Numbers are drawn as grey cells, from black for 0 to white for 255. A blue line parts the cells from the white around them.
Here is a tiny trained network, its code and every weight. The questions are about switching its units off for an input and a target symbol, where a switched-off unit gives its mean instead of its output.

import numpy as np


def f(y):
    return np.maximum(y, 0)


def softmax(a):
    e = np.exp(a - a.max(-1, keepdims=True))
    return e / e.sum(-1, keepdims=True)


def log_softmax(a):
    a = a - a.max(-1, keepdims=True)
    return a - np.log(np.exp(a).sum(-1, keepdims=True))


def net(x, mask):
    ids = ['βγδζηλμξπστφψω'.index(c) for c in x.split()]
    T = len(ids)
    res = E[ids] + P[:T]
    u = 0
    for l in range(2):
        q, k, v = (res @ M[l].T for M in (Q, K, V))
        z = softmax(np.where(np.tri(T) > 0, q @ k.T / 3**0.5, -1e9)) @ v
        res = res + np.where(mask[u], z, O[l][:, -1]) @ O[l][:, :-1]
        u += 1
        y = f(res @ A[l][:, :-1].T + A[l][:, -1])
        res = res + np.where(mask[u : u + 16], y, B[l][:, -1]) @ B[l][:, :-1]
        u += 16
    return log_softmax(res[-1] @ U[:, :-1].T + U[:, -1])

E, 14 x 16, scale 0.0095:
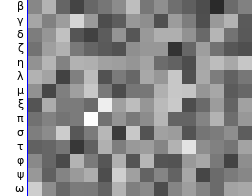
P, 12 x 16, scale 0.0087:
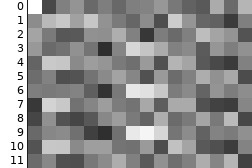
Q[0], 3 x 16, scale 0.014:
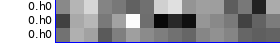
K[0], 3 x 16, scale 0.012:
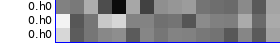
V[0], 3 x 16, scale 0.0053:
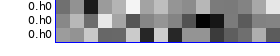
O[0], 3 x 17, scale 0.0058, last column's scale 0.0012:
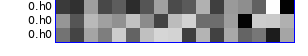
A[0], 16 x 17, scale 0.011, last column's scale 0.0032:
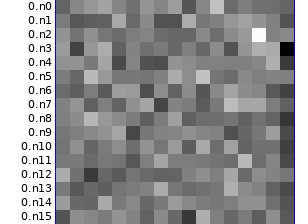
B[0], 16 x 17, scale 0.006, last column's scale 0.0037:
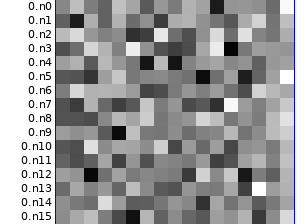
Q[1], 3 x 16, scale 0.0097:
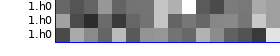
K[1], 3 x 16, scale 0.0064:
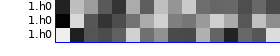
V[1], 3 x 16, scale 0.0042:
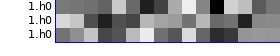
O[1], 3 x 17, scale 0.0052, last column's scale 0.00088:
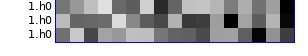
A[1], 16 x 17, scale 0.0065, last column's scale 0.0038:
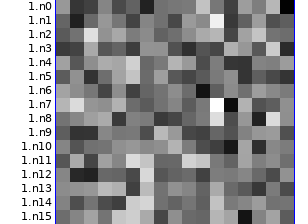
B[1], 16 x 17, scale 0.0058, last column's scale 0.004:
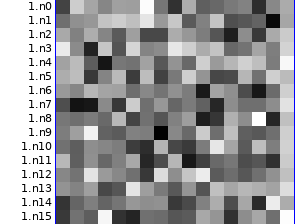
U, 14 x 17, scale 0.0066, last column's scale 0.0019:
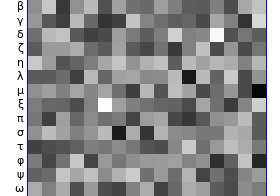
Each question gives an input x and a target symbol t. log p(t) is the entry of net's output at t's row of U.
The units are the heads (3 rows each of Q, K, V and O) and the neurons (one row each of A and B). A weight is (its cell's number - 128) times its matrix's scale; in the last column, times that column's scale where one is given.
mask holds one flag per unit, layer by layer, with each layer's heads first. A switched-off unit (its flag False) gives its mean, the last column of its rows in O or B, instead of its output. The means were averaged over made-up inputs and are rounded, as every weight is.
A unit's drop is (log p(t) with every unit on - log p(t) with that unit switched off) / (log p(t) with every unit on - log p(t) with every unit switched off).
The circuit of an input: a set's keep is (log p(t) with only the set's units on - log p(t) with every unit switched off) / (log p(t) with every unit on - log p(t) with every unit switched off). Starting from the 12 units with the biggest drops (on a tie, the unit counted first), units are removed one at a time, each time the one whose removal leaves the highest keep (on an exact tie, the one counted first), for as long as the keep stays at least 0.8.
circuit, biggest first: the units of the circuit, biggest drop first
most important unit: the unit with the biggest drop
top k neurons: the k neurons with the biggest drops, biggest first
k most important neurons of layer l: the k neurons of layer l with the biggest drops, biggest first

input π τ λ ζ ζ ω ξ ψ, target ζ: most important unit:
1.h0
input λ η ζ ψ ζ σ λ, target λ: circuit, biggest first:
[0.h0 0.n13]
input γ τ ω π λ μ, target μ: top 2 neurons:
[0.n1 1.n1]
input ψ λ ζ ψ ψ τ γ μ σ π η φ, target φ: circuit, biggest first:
[0.n7 1.n12 1.n3 0.h0]
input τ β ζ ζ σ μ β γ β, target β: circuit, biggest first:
[1.n5 1.h0 0.n12]
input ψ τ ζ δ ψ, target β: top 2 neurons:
[0.n3 1.n5]
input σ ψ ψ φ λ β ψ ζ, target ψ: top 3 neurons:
[0.n10 0.n15 0.n8]
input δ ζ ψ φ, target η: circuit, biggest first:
[0.h0 1.n13 1.n4]
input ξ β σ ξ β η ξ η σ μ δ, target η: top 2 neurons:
[1.n3 0.n15]
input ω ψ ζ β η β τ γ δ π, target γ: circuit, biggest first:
[0.h0 1.n10 0.n11]
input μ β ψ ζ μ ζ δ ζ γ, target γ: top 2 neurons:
[0.n2 1.n7]
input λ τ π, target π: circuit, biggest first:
[0.n1 1.n2 0.h0]
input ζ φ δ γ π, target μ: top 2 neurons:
[1.n11 1.n15]
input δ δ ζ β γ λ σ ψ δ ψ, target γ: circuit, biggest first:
[0.h0 0.n11]
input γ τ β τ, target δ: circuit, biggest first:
[0.h0 1.n9]
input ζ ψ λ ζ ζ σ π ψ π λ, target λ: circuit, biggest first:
[0.h0 0.n13]
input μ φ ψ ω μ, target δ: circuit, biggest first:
[0.h0 0.n15]
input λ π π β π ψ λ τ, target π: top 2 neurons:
[1.n8 0.n12]
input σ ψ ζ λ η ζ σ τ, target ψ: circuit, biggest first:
[0.h0 0.n10]
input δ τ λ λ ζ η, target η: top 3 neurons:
[1.n3 0.n7 0.n2]
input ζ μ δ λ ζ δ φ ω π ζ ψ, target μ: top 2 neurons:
[1.n11 1.n15]
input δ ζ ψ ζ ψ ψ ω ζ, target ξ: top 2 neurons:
[1.n7 0.n8]
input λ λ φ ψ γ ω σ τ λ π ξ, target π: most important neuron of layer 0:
[0.n15]
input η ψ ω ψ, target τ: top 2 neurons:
[0.n3 0.n9]
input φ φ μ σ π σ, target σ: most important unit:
0.n6
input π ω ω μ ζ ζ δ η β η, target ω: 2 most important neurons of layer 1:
[1.n10 1.n9]
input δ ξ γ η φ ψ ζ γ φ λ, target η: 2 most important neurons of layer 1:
[1.n4 1.n13]
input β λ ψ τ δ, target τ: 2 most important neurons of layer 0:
[0.n5 0.n8]
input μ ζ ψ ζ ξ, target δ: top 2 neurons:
[0.n15 0.n14]
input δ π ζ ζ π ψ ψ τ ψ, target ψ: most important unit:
1.n1
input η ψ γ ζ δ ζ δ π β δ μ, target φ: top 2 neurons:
[0.n3 0.n5]
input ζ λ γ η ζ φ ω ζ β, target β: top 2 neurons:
[1.n5 0.n12]
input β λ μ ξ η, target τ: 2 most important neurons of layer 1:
[1.n15 1.n10]
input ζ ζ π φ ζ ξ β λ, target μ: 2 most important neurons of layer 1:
[1.n11 1.n15]
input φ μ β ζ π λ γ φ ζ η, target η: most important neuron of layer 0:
[0.n14]
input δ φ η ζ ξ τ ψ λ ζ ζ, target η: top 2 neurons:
[1.n4 1.n13]
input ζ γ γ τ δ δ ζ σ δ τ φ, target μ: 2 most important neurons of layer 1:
[1.n11 1.n15]
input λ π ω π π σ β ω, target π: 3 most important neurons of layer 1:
[1.n8 1.n2 1.n7]
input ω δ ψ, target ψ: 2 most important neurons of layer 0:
[0.n1 0.n0]
